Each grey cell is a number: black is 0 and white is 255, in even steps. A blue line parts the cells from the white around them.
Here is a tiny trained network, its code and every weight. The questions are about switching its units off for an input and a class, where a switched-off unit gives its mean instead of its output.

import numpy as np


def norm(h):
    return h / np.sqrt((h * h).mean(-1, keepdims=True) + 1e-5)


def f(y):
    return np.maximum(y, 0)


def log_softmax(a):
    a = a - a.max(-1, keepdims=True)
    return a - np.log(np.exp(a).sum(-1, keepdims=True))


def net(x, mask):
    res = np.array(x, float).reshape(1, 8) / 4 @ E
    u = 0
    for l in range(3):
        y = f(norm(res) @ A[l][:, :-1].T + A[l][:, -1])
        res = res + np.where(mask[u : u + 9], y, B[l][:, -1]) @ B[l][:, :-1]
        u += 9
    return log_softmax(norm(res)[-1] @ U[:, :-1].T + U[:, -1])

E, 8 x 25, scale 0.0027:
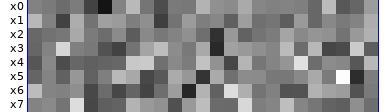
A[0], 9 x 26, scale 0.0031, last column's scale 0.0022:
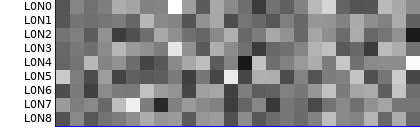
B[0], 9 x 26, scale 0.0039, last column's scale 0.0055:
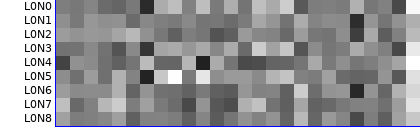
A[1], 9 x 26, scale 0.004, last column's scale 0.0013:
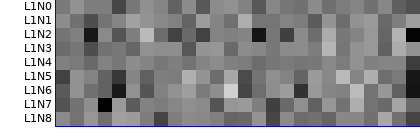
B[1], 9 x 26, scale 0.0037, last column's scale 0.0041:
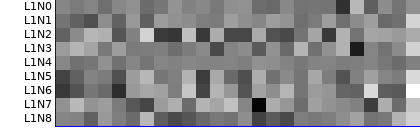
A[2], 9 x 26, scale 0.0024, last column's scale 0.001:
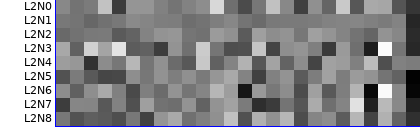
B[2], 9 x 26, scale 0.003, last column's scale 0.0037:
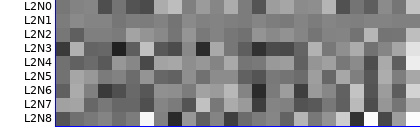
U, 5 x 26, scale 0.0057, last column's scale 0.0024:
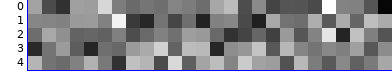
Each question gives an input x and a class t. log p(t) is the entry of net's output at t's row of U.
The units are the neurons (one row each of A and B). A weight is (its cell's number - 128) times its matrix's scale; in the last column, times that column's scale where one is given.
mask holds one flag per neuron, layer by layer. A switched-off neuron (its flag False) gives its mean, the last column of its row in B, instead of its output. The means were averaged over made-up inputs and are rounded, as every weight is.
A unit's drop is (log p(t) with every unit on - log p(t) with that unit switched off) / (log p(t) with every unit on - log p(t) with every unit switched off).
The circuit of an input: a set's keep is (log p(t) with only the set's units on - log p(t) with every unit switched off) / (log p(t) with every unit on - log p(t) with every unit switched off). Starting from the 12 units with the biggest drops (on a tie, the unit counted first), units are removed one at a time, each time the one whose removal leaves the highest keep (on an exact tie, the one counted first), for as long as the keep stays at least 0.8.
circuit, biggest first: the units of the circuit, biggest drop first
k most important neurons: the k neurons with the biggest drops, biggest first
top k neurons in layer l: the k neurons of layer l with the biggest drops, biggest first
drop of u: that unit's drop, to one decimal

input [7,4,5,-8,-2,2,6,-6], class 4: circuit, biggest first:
L0N5
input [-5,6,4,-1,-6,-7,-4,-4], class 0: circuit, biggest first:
L0N7; L0N3
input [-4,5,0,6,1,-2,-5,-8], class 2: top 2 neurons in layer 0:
L0N7; L0N5
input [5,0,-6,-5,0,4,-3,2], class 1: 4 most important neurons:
L1N2; L0N5; L0N0; L0N3
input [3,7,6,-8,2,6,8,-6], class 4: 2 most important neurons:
L0N5; L0N4
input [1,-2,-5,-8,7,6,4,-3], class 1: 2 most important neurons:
L1N2; L0N0
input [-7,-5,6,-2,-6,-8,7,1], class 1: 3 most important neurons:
L0N7; L0N0; L0N3
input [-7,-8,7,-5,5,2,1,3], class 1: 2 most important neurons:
L0N5; L0N4
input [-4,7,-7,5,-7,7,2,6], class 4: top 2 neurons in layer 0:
L0N4; L0N3
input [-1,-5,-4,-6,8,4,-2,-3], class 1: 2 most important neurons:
L1N2; L0N5
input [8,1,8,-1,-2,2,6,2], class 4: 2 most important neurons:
L0N5; L0N2
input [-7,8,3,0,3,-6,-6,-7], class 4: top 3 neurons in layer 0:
L0N7; L0N0; L0N4
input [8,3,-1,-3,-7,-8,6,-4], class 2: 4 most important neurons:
L2N3; L0N0; L0N3; L1N6
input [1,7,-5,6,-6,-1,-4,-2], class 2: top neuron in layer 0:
L0N7
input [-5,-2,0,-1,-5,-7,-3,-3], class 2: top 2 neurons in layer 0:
L0N6; L0N2
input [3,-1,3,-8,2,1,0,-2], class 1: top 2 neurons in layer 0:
L0N0; L0N3
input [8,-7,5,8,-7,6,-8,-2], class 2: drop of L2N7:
0.1
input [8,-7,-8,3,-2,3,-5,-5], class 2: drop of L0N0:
0.2
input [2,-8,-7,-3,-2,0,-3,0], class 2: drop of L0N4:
-0.1
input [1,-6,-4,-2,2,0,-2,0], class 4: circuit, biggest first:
L0N4
